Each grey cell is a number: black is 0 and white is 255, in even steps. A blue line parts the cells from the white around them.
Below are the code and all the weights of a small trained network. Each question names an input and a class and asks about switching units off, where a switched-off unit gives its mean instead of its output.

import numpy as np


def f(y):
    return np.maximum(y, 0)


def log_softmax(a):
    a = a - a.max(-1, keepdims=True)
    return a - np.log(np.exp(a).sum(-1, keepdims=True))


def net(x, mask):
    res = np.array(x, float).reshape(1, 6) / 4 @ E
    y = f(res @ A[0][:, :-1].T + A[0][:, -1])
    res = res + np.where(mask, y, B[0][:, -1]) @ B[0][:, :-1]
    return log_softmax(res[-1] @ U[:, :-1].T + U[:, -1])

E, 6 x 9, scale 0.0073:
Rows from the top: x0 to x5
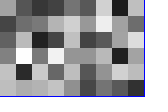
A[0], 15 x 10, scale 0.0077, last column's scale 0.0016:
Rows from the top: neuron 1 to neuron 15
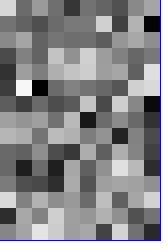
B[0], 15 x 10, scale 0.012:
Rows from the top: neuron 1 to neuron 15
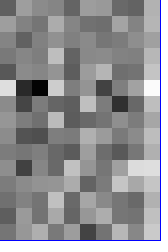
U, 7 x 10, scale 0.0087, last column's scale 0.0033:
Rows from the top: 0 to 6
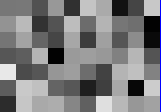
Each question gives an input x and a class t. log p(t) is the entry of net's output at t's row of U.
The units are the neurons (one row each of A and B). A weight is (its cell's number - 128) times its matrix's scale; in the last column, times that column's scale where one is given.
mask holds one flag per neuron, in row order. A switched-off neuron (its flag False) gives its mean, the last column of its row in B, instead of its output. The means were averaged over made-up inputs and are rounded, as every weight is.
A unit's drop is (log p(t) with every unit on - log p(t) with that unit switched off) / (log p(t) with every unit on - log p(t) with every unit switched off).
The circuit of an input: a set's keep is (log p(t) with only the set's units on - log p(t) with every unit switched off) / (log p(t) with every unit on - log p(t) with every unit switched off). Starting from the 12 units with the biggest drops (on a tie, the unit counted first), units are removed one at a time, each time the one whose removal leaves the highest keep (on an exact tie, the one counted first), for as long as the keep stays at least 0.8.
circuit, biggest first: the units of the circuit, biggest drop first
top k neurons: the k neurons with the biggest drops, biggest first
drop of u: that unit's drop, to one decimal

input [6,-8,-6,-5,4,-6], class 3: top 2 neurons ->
(neuron 6; neuron 11)
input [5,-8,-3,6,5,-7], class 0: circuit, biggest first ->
(neuron 1)
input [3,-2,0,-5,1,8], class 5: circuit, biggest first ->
(neuron 6; neuron 11)
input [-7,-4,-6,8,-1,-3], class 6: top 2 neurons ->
(neuron 15; neuron 6)
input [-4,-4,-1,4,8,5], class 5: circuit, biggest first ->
(neuron 6; neuron 11)
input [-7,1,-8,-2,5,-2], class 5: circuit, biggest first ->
(neuron 15; neuron 6)
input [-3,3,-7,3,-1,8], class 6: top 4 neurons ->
(neuron 15; neuron 6; neuron 7; neuron 10)
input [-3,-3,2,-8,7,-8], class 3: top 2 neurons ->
(neuron 6; neuron 7)
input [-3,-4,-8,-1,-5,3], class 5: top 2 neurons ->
(neuron 6; neuron 15)
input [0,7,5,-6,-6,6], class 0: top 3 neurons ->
(neuron 15; neuron 11; neuron 5)
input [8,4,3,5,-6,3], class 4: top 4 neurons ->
(neuron 6; neuron 2; neuron 7; neuron 1)
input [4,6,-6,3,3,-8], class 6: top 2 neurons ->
(neuron 6; neuron 7)
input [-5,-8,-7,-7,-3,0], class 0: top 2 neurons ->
(neuron 7; neuron 10)
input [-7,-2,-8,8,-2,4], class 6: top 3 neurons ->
(neuron 15; neuron 6; neuron 7)
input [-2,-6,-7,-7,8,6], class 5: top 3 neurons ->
(neuron 6; neuron 15; neuron 1)
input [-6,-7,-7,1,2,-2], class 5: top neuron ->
(neuron 15)
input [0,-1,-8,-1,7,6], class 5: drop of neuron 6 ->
0.2
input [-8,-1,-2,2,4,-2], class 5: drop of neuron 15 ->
0.1
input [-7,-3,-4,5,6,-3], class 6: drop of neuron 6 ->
0.1
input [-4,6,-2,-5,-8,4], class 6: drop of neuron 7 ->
0.2
